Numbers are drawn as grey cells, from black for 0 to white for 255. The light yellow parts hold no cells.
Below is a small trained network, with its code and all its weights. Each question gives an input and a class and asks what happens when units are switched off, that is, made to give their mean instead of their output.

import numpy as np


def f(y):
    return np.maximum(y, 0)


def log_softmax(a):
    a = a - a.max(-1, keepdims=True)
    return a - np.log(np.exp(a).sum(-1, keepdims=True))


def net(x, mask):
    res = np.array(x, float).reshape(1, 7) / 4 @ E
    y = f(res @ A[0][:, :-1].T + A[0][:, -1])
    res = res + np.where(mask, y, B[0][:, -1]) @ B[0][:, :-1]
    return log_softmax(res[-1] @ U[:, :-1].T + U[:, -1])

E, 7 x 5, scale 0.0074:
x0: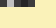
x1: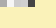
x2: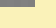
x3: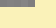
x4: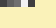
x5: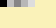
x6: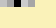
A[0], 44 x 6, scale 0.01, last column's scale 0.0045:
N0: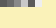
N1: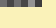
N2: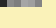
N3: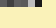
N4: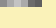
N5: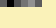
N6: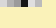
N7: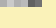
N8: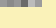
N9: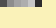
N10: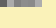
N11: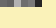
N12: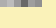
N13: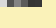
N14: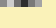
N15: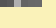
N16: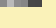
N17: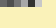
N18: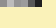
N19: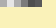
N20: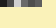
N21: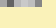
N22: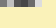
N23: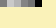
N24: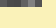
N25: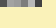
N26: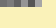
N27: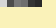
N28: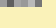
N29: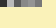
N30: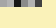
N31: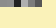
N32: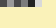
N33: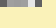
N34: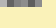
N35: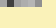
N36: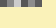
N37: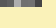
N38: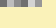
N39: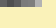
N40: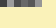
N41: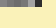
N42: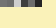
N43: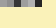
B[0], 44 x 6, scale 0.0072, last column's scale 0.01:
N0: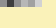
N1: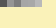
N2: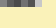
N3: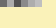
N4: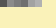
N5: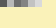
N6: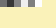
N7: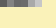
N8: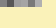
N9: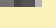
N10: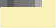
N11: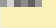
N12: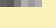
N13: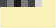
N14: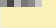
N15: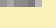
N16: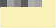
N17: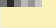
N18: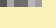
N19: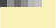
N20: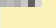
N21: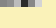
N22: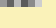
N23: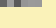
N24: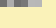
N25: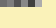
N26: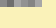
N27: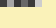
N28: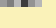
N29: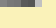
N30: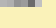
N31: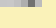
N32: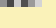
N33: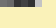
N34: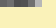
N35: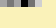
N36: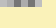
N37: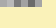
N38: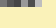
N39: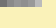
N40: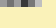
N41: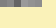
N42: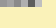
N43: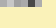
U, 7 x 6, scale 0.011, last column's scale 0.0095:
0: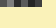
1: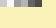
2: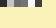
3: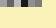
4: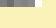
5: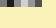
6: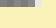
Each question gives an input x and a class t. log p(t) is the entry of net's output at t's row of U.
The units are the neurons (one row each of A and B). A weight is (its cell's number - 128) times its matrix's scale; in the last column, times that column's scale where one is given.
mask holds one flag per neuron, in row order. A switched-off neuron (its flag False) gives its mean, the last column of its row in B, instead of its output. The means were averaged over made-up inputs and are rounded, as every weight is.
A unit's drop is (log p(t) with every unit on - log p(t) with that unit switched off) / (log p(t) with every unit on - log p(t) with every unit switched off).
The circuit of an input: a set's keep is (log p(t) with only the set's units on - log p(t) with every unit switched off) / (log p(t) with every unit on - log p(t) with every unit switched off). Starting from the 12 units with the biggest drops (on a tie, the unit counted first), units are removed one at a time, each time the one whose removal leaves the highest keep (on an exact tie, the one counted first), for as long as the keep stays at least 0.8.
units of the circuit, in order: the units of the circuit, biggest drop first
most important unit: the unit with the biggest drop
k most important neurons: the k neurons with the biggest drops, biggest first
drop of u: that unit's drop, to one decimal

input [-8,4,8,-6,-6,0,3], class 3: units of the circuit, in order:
N21, N35
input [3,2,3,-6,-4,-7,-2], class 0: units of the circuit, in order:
N13
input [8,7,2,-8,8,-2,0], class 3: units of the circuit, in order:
N32, N40
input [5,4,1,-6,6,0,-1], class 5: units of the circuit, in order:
N17, N0
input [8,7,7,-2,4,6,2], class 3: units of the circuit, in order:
N32, N40
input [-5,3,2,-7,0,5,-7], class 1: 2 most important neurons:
N20, N36
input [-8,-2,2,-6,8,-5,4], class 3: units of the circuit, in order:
N35, N21
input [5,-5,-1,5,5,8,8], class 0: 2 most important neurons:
N2, N29
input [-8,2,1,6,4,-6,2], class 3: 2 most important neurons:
N35, N21
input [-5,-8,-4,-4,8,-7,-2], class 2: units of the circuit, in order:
N5, N24, N6
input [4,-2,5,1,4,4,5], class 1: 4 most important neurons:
N31, N30, N43, N6
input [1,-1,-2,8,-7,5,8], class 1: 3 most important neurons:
N30, N43, N31
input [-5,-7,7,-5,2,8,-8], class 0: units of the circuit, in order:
N33, N9
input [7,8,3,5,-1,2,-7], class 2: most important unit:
N19
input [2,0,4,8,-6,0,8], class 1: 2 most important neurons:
N30, N43
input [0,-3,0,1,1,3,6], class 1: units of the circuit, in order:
N31, N43
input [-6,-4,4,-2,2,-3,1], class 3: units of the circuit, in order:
N35, N6
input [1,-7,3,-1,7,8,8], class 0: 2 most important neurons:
N2, N33
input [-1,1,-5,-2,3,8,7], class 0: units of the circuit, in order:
N33, N2
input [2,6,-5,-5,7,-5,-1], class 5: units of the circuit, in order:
N17
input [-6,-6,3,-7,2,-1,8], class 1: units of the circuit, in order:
N43, N31
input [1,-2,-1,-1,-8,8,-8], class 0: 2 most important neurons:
N33, N38
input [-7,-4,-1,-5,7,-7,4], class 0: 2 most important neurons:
N27, N13
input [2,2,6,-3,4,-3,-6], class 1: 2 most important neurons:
N20, N6
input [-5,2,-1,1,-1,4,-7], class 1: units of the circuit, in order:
N20, N36
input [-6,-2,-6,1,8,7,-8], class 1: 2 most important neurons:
N20, N37
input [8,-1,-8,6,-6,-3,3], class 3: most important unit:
N22
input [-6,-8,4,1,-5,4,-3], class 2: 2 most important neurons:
N5, N3
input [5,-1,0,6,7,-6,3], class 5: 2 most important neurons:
N17, N32
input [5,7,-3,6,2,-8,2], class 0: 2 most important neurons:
N13, N27
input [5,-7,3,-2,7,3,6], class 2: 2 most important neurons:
N5, N24
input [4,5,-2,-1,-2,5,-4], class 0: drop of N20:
-0.1
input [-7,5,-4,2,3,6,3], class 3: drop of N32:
-0.1
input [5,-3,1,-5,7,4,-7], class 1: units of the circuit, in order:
N20
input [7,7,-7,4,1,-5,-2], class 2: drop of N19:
0.4
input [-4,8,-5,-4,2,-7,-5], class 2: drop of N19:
0.2
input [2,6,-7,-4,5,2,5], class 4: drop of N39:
0.1
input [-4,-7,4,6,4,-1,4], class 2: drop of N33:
0.0
